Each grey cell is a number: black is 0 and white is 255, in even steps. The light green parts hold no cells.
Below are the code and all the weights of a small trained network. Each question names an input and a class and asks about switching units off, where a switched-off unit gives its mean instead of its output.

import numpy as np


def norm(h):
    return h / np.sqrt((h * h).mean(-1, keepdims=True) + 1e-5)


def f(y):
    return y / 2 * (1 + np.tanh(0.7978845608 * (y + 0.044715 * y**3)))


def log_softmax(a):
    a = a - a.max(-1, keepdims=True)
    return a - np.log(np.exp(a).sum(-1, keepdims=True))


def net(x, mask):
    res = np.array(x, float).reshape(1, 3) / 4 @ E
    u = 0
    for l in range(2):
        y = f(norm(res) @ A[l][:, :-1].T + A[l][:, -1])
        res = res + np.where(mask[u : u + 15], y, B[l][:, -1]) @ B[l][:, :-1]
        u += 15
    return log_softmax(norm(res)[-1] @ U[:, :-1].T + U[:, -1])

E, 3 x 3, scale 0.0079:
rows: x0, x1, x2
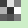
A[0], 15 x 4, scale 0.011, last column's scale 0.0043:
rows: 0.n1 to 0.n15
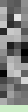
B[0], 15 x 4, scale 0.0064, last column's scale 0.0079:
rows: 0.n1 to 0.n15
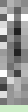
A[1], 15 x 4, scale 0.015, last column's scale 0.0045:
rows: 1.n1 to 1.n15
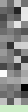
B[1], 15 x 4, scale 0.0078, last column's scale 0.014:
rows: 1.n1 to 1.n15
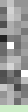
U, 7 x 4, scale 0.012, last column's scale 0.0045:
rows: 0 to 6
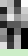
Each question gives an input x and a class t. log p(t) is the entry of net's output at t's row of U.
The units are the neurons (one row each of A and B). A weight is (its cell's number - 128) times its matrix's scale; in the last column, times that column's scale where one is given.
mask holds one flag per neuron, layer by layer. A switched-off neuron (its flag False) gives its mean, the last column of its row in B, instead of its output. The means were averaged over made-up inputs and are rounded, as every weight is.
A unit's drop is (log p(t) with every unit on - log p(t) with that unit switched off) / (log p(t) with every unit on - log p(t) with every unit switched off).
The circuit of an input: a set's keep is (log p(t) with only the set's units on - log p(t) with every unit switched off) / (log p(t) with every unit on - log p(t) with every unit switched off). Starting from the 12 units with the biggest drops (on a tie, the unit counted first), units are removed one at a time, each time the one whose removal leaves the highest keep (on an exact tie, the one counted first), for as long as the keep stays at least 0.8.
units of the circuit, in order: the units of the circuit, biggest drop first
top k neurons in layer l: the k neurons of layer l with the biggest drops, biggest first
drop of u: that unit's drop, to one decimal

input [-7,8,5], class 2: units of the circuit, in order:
[1.n7]
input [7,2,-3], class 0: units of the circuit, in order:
[0.n11, 0.n5]
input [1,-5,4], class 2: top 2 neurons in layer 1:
[1.n11, 1.n10]
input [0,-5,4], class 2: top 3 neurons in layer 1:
[1.n11, 1.n10, 1.n3]
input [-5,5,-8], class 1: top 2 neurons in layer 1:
[1.n11, 1.n12]
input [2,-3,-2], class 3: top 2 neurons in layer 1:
[1.n15, 1.n1]
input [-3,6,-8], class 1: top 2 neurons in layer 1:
[1.n4, 1.n12]
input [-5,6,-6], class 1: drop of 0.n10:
0.1
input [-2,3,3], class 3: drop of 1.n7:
0.2
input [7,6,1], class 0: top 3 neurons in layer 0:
[0.n11, 0.n5, 0.n10]
